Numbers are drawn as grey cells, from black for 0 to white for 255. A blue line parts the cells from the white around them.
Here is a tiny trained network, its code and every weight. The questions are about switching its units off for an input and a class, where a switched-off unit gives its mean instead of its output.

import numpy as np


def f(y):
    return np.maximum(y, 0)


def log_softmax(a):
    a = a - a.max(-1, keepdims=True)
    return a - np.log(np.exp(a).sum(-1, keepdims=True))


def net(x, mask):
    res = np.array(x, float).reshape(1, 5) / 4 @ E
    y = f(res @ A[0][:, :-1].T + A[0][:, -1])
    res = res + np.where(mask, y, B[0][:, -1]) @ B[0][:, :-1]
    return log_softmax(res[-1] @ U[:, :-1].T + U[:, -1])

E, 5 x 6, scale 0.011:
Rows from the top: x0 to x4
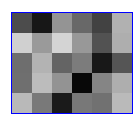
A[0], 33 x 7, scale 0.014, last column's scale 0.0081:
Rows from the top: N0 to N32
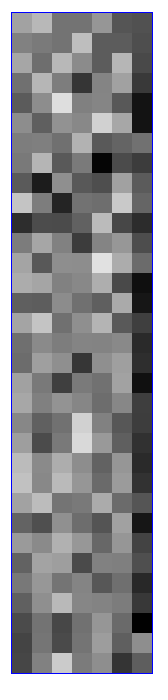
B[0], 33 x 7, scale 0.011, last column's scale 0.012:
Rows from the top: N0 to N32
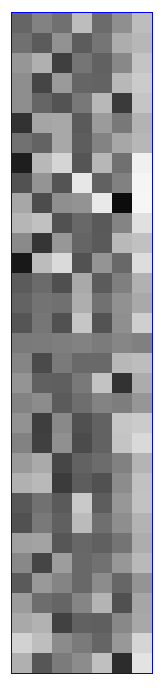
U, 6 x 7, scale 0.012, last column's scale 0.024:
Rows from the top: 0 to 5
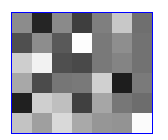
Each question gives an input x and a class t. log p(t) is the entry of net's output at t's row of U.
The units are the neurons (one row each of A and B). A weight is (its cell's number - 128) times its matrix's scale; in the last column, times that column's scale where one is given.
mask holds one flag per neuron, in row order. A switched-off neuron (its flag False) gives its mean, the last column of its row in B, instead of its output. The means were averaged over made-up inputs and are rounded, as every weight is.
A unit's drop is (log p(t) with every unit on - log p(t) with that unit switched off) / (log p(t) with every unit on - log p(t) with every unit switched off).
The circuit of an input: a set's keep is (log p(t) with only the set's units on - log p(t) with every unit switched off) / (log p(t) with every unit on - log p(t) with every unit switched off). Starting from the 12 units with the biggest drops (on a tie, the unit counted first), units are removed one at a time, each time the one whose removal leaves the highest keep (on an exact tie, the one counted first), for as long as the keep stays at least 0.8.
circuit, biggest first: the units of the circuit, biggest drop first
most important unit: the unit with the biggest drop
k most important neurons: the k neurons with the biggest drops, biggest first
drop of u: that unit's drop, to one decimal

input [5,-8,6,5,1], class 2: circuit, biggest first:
[N10]
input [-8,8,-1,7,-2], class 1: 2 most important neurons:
[N24, N15]
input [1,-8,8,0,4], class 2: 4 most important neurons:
[N31, N10, N30, N12]
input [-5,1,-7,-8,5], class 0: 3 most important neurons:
[N21, N20, N7]
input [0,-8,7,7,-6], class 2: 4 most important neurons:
[N10, N31, N30, N21]
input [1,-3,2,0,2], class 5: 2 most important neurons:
[N23, N2]
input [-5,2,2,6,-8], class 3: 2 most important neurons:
[N32, N4]
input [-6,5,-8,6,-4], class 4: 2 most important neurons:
[N12, N5]
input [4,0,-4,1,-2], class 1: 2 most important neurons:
[N7, N8]
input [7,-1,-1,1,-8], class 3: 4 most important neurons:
[N32, N4, N29, N15]
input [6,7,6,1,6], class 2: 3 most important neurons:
[N2, N23, N22]
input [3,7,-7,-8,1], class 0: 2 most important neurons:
[N21, N20]
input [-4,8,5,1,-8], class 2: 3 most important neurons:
[N23, N9, N22]
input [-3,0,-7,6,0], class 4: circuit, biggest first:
[N12]
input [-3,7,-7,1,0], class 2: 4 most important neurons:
[N23, N7, N2, N22]
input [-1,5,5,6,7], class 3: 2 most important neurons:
[N9, N18]
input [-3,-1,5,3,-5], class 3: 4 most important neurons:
[N32, N12, N4, N5]
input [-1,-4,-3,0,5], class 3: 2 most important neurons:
[N9, N23]
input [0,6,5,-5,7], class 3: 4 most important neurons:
[N9, N18, N10, N31]
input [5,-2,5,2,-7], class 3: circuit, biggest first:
[N32]
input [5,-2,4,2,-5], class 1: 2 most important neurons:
[N8, N9]
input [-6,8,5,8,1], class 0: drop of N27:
0.2
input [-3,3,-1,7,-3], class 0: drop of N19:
0.0
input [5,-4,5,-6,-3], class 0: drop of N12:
0.1
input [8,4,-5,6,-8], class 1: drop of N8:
1.0
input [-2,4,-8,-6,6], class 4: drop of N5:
0.2
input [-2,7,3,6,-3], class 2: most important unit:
N23
